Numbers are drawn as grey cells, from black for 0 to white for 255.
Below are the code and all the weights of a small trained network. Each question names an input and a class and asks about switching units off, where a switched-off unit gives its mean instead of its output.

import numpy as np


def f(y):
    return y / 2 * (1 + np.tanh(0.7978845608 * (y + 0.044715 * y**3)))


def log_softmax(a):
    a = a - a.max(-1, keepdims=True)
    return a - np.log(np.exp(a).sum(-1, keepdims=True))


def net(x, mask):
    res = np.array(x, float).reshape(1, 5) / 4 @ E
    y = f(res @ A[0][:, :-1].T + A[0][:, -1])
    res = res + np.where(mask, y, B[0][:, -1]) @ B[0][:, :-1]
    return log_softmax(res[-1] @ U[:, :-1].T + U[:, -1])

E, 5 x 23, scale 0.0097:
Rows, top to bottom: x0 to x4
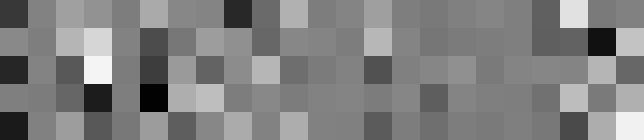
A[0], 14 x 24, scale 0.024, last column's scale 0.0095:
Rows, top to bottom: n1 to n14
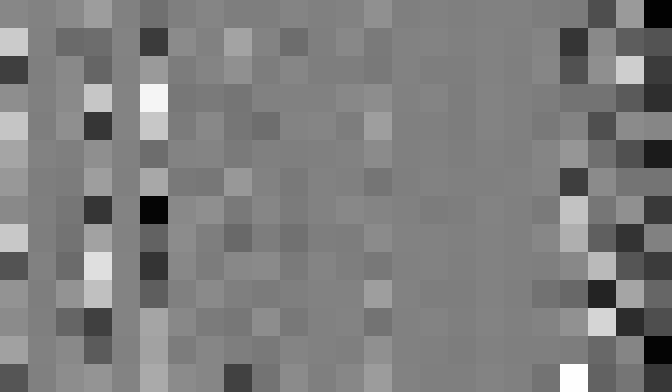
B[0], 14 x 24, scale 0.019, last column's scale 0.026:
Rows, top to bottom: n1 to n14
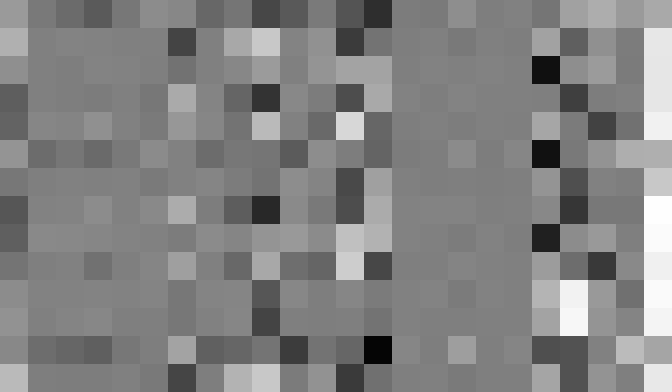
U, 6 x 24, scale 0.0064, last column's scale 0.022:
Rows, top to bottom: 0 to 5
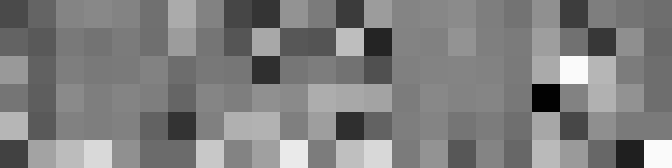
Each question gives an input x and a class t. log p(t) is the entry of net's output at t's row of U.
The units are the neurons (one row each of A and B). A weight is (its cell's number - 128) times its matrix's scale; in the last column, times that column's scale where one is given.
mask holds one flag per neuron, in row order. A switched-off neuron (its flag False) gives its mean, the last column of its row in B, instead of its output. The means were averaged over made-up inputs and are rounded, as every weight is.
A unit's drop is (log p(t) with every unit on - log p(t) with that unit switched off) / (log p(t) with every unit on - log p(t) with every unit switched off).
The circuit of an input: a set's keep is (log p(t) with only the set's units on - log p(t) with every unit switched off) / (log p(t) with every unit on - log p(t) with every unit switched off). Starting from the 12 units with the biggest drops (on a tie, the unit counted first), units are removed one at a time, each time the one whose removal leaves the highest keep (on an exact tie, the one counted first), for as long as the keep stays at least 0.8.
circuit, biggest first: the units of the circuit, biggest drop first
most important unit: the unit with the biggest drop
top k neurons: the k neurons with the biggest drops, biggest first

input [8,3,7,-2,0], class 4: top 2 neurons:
(n14 n5)
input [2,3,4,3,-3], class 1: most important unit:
n10
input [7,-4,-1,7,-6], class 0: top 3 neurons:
(n8 n2 n3)
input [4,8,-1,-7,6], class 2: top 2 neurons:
(n11 n8)
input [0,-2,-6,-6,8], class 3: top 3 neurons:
(n3 n8 n10)
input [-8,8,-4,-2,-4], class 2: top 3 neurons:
(n11 n14 n1)
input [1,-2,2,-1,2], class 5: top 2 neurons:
(n13 n1)
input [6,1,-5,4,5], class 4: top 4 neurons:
(n14 n9 n10 n4)
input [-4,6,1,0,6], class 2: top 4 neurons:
(n11 n9 n1 n6)
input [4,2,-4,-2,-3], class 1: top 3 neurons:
(n5 n2 n13)
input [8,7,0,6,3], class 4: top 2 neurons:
(n14 n12)
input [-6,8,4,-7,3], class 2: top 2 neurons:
(n11 n8)
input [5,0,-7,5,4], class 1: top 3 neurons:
(n5 n13 n4)
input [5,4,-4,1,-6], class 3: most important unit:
n9
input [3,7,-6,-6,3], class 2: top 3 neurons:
(n11 n8 n10)
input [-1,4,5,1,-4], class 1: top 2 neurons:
(n10 n12)
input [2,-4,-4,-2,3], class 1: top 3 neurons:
(n11 n5 n9)
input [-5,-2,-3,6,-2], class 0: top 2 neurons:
(n8 n14)
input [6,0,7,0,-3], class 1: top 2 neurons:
(n10 n2)
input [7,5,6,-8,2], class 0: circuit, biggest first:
(n4)
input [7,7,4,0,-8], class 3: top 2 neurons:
(n9 n12)
